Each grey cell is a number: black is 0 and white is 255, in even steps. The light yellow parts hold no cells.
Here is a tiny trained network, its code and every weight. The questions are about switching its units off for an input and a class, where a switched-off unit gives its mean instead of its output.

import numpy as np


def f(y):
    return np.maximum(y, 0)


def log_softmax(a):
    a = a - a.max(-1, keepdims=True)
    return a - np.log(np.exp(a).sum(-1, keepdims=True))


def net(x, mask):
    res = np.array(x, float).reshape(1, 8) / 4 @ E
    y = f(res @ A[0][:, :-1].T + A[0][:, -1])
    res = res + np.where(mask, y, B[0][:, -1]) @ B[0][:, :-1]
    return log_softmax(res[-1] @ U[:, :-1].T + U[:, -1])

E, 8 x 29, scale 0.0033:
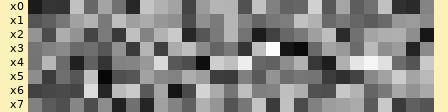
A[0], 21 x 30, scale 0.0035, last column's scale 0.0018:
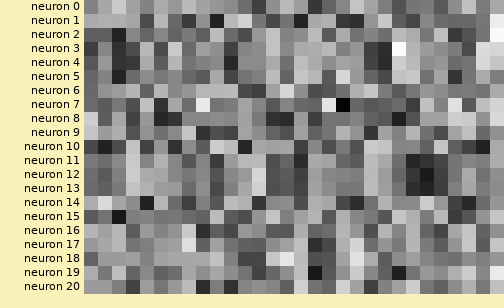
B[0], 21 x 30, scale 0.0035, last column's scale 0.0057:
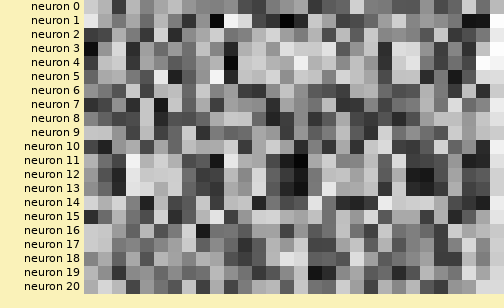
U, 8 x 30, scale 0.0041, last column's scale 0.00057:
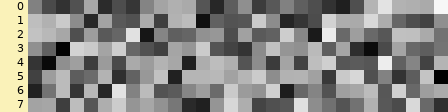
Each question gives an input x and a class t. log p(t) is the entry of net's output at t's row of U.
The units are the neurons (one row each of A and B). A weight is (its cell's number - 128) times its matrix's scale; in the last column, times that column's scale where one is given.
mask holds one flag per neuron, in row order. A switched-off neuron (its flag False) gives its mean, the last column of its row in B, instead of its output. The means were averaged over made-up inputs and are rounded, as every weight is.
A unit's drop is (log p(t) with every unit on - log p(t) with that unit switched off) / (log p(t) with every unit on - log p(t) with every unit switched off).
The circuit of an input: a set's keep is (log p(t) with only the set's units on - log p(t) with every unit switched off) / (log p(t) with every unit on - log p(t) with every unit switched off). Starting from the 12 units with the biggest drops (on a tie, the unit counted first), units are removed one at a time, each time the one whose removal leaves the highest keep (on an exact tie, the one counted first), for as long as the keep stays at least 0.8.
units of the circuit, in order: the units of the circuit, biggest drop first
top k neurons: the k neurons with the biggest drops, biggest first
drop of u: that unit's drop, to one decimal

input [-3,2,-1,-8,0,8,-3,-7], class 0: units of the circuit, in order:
neuron 8
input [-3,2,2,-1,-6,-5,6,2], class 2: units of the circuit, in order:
neuron 16; neuron 9
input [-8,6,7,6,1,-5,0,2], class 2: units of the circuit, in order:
neuron 16; neuron 9; neuron 17
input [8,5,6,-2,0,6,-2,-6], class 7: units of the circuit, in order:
neuron 6; neuron 0
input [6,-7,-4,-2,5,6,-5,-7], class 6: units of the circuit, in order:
neuron 7; neuron 3; neuron 2
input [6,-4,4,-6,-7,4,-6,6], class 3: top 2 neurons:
neuron 11; neuron 12
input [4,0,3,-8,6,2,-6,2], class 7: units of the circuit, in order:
neuron 18; neuron 6
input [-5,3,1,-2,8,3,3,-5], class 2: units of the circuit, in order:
neuron 20; neuron 17
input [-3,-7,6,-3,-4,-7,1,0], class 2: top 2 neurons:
neuron 16; neuron 9
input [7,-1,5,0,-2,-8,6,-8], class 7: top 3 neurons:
neuron 18; neuron 6; neuron 0
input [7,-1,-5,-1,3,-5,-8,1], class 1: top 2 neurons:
neuron 14; neuron 1
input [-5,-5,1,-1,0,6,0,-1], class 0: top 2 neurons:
neuron 8; neuron 19
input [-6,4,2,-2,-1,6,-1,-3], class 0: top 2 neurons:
neuron 8; neuron 19
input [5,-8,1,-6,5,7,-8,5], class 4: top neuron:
neuron 10
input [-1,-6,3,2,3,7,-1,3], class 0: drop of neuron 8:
0.2
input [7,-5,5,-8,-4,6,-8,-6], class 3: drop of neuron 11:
0.2
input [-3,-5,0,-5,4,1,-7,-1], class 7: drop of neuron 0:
0.2
